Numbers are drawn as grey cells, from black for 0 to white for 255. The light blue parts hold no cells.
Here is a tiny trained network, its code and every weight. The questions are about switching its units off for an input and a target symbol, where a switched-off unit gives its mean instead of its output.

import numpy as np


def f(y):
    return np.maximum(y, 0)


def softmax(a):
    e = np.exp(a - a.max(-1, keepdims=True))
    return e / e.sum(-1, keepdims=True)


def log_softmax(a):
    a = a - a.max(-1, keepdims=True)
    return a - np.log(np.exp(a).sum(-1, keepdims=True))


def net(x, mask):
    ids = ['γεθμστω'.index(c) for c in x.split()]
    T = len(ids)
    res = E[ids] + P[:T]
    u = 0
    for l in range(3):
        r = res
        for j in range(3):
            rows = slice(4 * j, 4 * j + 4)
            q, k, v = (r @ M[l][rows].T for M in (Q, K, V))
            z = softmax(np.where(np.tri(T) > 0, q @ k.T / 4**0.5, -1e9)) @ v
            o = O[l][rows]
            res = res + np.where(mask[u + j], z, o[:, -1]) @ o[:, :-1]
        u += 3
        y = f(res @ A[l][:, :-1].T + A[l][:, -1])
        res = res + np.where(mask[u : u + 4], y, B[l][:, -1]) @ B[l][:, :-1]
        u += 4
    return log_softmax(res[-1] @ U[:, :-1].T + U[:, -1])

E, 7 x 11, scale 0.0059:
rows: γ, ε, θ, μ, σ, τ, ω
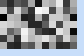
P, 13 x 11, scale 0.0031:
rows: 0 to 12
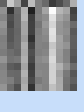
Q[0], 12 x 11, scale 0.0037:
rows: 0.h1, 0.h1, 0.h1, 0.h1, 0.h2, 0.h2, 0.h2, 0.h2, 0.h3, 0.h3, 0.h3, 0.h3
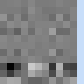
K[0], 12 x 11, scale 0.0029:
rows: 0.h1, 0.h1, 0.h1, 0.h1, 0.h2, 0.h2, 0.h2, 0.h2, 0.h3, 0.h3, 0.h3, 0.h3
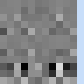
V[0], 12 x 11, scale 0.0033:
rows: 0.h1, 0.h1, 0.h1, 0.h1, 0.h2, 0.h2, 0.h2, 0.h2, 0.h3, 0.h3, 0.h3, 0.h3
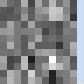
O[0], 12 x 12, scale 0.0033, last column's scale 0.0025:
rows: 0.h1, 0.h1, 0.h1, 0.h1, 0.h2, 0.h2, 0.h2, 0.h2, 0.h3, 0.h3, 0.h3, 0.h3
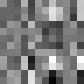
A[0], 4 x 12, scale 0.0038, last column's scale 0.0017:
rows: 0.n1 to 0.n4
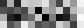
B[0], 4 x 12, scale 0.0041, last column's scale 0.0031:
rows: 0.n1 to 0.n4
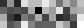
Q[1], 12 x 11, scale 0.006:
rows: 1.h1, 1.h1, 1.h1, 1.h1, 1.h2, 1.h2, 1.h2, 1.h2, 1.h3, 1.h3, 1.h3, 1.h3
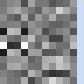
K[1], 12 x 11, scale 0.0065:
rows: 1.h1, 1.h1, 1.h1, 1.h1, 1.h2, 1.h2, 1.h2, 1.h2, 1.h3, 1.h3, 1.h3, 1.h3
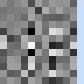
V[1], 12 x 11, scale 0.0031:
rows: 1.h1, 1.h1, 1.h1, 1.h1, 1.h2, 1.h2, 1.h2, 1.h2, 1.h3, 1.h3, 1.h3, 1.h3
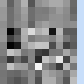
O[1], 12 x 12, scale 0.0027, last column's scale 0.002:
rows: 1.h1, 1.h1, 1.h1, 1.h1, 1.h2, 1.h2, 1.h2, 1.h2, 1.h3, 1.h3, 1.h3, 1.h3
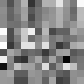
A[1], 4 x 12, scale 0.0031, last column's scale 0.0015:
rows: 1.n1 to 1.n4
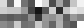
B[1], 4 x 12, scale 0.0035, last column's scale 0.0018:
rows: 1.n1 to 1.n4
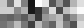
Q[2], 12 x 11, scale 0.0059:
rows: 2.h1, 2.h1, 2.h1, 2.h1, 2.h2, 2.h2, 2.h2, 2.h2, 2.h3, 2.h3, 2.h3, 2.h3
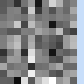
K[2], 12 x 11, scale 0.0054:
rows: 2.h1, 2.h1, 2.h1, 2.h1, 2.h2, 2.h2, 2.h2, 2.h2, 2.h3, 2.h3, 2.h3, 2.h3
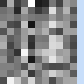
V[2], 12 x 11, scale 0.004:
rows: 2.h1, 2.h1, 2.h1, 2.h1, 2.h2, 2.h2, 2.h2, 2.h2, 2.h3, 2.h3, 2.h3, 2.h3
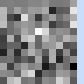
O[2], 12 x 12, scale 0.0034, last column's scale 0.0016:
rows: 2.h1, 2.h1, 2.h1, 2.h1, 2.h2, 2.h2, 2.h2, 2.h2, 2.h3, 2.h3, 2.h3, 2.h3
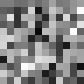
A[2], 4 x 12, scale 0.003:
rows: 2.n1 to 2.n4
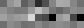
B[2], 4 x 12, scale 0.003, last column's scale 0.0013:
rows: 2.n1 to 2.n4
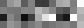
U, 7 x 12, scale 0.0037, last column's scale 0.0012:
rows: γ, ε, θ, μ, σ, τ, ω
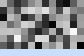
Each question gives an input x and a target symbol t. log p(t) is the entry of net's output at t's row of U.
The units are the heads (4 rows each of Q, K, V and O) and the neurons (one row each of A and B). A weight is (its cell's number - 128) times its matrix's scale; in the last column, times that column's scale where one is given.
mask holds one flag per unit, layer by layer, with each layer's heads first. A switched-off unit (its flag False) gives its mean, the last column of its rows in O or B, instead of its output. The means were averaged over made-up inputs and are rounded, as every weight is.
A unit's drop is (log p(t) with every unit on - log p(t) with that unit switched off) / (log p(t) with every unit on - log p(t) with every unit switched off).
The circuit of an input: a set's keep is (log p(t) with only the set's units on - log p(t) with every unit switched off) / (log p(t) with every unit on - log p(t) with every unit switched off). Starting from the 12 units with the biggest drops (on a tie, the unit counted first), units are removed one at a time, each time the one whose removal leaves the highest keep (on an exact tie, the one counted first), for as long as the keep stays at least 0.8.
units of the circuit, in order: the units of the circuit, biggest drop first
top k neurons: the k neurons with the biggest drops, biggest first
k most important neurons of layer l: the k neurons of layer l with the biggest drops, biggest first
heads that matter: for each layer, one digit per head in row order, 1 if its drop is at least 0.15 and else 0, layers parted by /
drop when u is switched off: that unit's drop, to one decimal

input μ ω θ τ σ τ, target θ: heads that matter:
100 / 010 / 011
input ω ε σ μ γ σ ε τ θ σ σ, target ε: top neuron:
0.n3
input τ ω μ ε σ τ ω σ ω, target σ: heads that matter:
000 / 000 / 010
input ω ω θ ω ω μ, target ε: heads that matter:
000 / 000 / 011
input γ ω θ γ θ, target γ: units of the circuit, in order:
1.h3, 0.n2, 2.h2
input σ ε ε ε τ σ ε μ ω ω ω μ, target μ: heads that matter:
000 / 000 / 001
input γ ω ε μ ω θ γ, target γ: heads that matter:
000 / 001 / 010
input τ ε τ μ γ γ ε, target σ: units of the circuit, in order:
2.h2, 0.n1, 2.h3, 0.h3
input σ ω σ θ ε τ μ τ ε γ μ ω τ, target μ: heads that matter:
001 / 000 / 001
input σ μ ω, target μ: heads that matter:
000 / 000 / 001
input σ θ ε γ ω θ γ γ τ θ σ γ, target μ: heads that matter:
000 / 000 / 001
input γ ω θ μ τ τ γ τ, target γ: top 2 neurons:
0.n2, 1.n3
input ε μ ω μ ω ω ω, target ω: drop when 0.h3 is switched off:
0.3
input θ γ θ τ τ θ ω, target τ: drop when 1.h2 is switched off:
0.3
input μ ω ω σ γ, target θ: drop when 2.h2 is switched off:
0.4
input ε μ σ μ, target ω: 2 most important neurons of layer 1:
1.n1, 1.n4
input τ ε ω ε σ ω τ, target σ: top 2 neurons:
0.n1, 0.n3
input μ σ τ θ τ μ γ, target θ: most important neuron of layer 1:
1.n2
